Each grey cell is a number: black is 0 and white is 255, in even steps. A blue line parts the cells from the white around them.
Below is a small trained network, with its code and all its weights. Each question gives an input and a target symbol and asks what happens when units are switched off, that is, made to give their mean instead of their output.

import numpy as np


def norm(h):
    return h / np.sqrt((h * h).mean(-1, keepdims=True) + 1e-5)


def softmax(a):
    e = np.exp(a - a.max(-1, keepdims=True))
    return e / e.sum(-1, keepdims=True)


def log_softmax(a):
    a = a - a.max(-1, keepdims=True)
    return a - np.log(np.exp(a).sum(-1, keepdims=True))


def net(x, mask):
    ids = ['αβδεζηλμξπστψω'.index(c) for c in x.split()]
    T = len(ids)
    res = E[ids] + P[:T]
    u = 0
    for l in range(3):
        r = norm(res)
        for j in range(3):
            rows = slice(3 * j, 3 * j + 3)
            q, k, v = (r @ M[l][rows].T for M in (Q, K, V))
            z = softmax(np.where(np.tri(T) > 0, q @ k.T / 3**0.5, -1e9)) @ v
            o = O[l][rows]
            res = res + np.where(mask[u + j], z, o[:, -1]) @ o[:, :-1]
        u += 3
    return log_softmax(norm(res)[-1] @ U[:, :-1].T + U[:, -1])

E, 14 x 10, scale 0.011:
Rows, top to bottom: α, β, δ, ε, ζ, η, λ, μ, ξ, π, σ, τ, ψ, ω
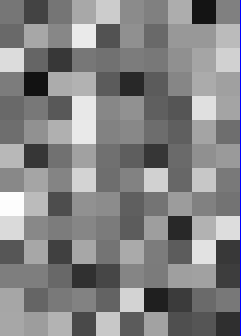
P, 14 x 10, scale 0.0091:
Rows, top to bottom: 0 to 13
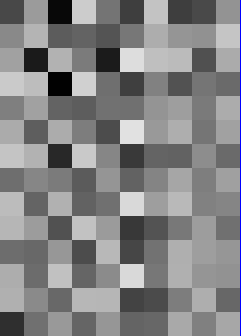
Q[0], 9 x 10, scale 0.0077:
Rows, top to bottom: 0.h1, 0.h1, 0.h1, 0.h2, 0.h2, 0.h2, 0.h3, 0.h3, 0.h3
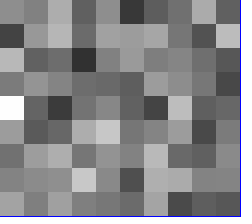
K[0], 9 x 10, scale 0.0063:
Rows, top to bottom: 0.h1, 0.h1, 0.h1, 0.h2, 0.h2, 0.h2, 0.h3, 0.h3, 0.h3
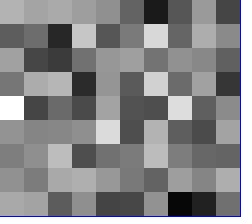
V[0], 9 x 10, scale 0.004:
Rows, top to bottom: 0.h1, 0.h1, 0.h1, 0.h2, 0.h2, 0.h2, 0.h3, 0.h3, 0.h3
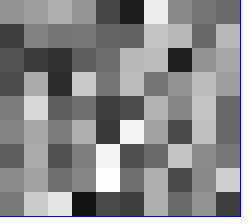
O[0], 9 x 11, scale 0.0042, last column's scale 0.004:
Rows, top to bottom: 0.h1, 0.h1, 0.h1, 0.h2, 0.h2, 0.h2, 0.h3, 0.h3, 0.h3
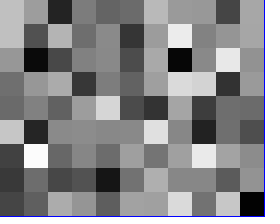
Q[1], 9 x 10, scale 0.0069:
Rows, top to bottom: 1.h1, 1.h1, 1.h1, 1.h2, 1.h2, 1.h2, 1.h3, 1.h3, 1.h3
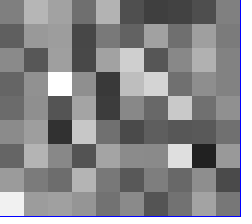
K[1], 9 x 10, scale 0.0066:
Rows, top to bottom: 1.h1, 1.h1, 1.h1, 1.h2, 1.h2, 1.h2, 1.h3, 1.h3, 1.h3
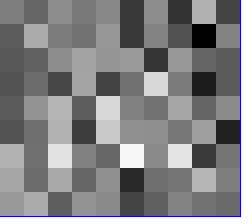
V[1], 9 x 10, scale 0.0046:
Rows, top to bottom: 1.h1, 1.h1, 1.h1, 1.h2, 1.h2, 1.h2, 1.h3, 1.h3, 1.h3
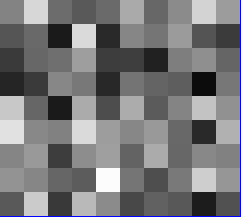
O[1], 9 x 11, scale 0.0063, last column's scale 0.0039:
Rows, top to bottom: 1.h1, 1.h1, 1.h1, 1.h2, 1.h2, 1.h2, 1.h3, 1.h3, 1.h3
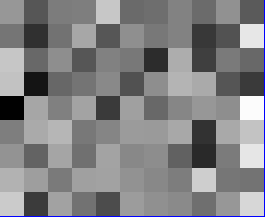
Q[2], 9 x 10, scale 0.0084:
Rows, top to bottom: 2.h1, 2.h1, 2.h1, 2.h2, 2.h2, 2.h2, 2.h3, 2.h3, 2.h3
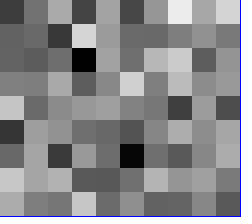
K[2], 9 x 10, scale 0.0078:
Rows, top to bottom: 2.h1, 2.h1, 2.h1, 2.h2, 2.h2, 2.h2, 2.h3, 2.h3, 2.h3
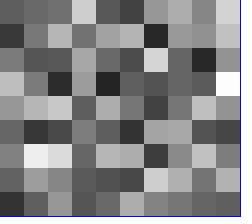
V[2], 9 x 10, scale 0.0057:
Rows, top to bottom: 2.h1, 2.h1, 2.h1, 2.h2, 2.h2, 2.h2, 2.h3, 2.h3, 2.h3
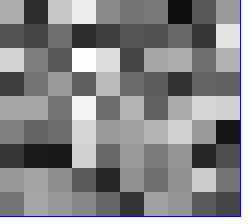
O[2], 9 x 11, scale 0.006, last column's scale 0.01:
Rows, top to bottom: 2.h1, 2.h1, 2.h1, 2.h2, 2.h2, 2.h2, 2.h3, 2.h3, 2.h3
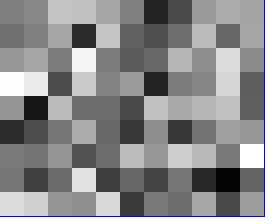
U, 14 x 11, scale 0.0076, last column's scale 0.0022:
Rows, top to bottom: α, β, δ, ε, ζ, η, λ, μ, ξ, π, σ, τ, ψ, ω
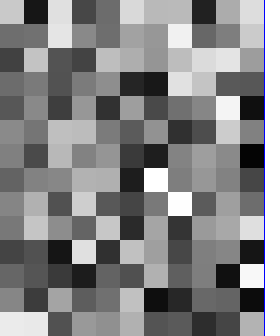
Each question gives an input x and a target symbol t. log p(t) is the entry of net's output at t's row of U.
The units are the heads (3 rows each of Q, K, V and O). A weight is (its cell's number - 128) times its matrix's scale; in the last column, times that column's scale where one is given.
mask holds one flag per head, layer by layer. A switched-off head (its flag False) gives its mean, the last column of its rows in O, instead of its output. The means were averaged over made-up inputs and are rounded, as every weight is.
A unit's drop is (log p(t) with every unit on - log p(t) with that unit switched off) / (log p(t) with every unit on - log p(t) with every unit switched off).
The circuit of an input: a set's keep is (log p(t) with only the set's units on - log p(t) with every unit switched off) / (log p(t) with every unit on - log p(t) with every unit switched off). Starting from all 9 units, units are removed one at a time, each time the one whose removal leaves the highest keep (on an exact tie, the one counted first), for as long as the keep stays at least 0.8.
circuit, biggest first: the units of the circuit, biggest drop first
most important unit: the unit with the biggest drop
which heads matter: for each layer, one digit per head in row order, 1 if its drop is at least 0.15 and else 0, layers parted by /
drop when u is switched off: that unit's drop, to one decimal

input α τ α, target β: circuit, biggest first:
1.h3, 2.h1
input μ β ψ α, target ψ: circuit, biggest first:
2.h1
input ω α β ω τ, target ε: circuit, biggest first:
0.h2, 1.h2, 2.h1
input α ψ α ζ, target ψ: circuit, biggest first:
2.h1, 1.h3
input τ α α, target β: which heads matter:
000 / 011 / 000
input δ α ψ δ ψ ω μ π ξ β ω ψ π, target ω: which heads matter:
000 / 000 / 010
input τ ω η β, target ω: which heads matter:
000 / 101 / 010
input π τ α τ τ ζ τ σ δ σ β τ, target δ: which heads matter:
001 / 001 / 000
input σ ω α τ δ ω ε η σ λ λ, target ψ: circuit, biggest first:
0.h1, 2.h3, 2.h1
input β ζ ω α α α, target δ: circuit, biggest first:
1.h3, 2.h3
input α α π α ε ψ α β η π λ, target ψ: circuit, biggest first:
2.h3, 0.h1
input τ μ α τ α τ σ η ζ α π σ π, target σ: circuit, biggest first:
2.h1, 2.h3
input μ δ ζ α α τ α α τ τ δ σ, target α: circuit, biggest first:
2.h2, 0.h2
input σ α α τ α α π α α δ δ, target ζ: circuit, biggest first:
2.h3, 1.h2
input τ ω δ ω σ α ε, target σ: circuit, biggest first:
2.h1, 0.h2, 2.h2
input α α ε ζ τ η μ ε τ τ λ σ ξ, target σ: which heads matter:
000 / 010 / 111
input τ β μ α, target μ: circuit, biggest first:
2.h2
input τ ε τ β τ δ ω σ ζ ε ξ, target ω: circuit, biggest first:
2.h3, 0.h1
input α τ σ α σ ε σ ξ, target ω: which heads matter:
100 / 010 / 001
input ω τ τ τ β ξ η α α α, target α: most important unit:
0.h2
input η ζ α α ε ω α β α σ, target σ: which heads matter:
010 / 000 / 110
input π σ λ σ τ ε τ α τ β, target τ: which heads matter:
000 / 000 / 100
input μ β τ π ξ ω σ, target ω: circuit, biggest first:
2.h2, 1.h2
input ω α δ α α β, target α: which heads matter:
001 / 001 / 000
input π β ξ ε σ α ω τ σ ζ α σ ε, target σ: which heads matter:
000 / 000 / 100
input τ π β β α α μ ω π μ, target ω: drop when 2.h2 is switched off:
0.6
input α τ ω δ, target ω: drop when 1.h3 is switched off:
0.2
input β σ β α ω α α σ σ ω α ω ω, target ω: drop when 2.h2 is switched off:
0.1
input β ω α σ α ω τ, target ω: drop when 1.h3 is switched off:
0.1
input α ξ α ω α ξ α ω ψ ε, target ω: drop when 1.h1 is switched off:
0.0
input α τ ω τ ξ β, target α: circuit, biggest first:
1.h2
